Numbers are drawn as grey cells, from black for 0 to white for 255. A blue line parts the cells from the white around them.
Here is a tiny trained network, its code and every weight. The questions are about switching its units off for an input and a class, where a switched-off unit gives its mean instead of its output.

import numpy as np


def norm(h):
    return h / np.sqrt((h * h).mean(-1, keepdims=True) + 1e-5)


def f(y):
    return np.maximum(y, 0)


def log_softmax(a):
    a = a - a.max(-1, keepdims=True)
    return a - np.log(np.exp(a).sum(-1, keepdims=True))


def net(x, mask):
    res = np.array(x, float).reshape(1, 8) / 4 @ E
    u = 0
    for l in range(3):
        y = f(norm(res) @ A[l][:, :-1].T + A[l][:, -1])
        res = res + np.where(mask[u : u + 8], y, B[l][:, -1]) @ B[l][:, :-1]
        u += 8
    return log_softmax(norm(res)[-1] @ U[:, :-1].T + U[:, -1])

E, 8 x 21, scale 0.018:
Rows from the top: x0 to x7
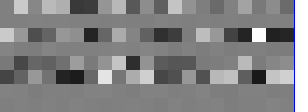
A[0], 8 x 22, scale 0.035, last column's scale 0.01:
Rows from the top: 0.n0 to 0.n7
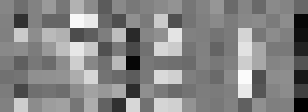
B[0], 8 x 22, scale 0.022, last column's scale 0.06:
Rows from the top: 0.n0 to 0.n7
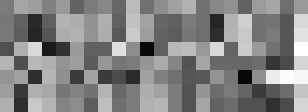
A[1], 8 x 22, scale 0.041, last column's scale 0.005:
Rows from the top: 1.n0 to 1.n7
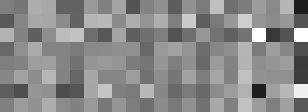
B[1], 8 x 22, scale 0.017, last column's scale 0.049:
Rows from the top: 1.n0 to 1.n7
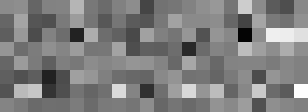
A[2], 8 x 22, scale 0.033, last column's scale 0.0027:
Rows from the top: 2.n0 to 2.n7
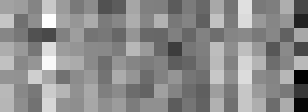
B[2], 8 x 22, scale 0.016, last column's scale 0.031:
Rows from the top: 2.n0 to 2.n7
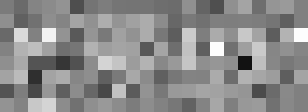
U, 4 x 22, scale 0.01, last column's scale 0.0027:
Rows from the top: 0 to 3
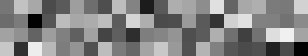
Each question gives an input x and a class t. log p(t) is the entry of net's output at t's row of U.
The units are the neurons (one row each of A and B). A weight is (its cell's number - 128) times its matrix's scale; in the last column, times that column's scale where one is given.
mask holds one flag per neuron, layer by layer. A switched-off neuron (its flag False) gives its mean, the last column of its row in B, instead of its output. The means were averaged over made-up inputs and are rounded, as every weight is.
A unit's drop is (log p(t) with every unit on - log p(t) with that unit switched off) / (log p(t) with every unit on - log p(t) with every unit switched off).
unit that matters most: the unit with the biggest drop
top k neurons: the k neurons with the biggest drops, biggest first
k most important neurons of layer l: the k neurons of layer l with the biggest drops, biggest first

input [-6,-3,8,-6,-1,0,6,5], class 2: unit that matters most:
0.n2
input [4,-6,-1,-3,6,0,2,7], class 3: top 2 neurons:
[0.n6, 0.n4]
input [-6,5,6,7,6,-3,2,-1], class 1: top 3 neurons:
[0.n1, 0.n5, 0.n7]
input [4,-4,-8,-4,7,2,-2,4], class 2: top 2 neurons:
[0.n5, 0.n7]
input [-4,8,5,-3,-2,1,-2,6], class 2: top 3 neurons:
[0.n2, 0.n3, 0.n6]
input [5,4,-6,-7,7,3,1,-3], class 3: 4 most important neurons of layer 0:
[0.n6, 0.n1, 0.n3, 0.n2]
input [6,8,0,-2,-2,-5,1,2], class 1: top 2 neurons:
[0.n2, 1.n6]
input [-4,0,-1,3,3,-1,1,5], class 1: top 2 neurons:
[0.n1, 0.n7]
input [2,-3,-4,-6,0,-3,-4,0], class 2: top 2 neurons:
[0.n5, 1.n6]
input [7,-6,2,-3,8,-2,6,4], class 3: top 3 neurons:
[0.n4, 0.n6, 0.n1]
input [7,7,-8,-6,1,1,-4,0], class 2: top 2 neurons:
[0.n5, 0.n1]
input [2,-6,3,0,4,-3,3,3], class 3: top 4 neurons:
[0.n4, 0.n5, 1.n6, 0.n1]
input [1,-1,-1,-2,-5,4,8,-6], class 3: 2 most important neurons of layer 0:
[0.n7, 0.n3]
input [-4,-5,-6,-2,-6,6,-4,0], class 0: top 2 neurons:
[1.n6, 0.n4]
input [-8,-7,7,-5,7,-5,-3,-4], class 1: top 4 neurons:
[0.n1, 0.n5, 0.n7, 0.n6]
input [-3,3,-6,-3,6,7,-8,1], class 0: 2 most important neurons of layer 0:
[0.n7, 0.n4]
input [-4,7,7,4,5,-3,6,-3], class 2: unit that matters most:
1.n2
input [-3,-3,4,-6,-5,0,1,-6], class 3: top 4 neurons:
[0.n7, 0.n5, 0.n2, 0.n3]
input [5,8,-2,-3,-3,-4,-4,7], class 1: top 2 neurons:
[0.n2, 1.n6]
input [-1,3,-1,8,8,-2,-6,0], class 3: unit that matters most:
0.n4
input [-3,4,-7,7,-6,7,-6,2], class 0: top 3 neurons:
[1.n6, 0.n4, 1.n2]
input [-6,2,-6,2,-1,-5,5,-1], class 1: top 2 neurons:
[0.n1, 1.n6]
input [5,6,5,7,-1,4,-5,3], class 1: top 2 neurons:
[0.n6, 0.n5]
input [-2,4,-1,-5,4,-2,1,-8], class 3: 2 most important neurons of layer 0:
[0.n4, 0.n6]
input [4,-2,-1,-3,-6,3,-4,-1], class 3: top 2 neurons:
[0.n7, 0.n1]
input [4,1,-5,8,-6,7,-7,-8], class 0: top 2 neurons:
[1.n6, 0.n4]
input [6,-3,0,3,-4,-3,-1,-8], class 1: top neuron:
[0.n2]
